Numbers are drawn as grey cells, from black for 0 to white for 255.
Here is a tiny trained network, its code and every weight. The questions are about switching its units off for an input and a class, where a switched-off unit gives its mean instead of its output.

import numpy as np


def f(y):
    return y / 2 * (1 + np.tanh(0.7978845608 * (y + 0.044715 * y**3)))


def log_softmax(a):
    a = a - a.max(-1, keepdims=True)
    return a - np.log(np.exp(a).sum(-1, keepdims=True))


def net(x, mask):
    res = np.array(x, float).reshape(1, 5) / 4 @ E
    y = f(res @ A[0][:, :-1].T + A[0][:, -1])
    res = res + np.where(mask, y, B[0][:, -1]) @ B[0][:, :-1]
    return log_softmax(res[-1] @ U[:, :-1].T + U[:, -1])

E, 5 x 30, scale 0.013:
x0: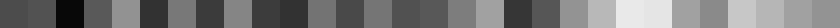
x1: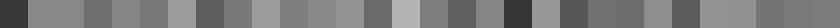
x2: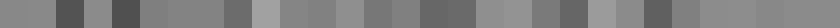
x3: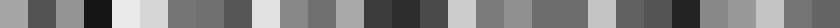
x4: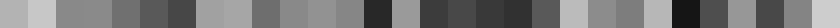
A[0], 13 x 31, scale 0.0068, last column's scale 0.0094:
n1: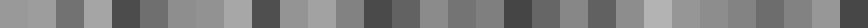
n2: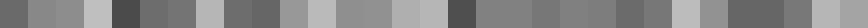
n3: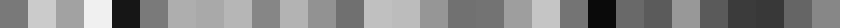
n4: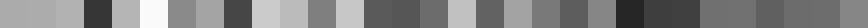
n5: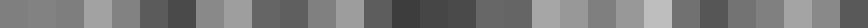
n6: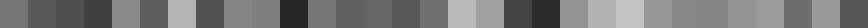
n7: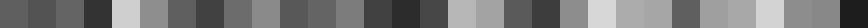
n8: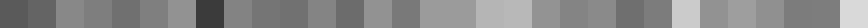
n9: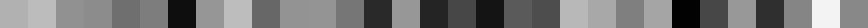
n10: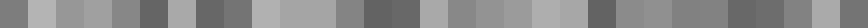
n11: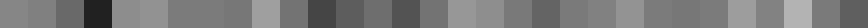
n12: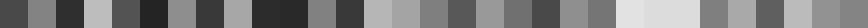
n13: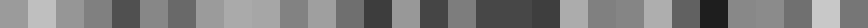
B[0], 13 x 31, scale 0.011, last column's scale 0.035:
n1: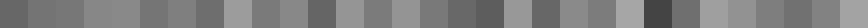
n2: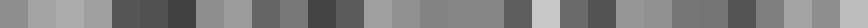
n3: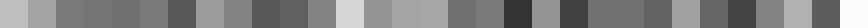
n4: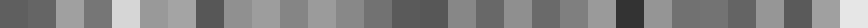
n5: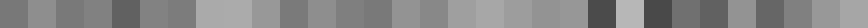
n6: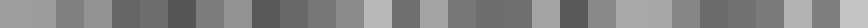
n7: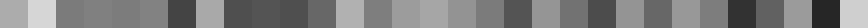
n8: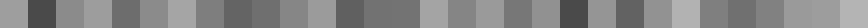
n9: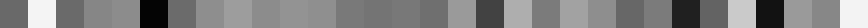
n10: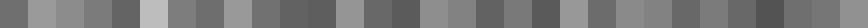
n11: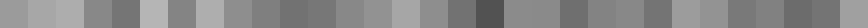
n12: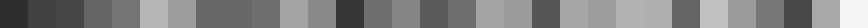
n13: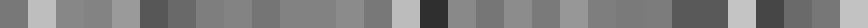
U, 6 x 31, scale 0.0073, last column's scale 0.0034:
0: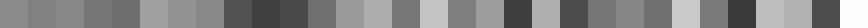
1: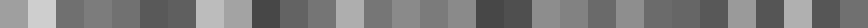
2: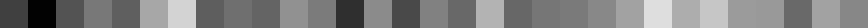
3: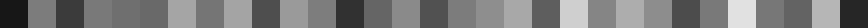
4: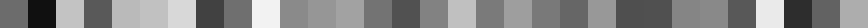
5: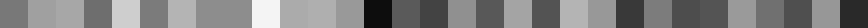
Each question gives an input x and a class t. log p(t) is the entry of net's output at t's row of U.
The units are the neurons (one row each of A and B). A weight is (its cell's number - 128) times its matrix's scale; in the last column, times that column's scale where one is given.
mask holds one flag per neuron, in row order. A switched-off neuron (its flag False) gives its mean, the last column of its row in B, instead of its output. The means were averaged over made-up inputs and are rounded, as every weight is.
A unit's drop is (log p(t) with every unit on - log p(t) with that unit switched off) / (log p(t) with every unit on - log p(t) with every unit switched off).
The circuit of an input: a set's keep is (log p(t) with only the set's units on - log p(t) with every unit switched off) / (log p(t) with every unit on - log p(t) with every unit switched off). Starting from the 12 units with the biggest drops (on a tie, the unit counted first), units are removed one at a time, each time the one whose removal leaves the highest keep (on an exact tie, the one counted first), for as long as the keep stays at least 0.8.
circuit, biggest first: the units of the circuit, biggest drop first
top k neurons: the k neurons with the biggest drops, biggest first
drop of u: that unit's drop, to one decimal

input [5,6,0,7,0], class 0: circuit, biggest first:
[n9]
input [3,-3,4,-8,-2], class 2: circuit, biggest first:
[n12 n9]
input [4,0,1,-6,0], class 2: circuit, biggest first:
[n9 n12]
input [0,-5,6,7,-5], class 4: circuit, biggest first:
[n4 n9]
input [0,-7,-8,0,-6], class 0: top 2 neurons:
[n12 n4]
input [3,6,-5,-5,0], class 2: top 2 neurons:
[n9 n12]
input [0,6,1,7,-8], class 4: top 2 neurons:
[n4 n3]
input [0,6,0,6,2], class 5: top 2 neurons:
[n4 n3]
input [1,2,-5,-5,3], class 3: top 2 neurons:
[n12 n7]
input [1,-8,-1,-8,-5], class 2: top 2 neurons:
[n12 n7]
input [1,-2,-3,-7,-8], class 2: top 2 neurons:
[n12 n7]
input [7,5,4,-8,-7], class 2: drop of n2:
0.0
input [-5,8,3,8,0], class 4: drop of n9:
0.5
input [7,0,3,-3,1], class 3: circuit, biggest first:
[n12]
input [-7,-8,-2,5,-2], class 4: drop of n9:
0.3
